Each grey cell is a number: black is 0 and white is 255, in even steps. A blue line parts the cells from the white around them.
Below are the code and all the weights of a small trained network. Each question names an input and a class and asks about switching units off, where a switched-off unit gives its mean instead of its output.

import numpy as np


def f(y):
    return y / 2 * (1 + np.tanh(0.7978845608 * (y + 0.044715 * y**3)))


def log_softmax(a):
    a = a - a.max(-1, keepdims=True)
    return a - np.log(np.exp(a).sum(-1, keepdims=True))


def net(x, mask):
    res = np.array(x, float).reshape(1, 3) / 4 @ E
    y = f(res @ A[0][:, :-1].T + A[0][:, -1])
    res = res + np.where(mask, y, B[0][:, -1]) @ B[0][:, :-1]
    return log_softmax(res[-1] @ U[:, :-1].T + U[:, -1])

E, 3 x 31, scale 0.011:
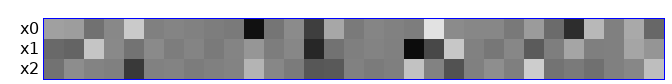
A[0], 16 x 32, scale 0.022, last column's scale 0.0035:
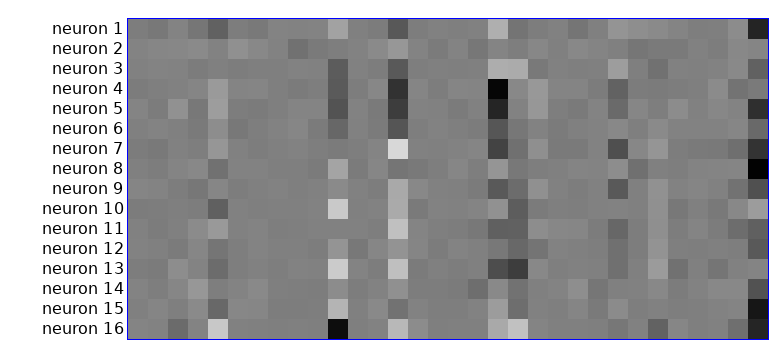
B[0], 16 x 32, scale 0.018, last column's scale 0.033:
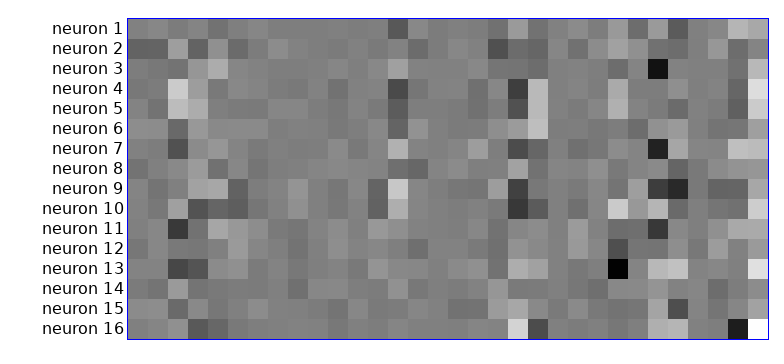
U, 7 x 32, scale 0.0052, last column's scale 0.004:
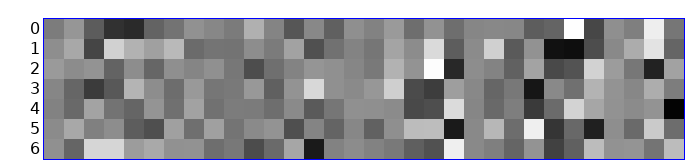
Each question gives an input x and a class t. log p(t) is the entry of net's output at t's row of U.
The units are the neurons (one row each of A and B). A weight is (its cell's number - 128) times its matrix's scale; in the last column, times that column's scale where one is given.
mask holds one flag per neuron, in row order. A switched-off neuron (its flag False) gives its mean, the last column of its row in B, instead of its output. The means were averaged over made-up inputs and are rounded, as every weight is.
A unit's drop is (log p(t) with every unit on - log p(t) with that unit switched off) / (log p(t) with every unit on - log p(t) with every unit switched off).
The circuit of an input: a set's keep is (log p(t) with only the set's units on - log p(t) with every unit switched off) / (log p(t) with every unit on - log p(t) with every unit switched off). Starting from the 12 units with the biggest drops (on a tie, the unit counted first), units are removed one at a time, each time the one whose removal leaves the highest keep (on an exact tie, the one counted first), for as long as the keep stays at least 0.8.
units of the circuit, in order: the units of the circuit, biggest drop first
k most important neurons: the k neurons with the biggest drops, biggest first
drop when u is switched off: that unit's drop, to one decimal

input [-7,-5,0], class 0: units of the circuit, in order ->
[neuron 10]
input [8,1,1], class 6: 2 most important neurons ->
[neuron 4; neuron 5]
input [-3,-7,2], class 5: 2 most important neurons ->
[neuron 13; neuron 16]
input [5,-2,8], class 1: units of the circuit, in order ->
[neuron 10; neuron 3]
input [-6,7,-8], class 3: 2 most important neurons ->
[neuron 13; neuron 7]
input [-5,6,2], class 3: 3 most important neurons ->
[neuron 13; neuron 16; neuron 9]
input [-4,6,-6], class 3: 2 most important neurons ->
[neuron 13; neuron 7]
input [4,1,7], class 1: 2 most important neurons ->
[neuron 16; neuron 10]
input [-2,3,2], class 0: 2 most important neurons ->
[neuron 4; neuron 5]
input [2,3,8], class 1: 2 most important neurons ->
[neuron 10; neuron 16]
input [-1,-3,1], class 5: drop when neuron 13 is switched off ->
0.9
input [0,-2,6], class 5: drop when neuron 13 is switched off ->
0.4
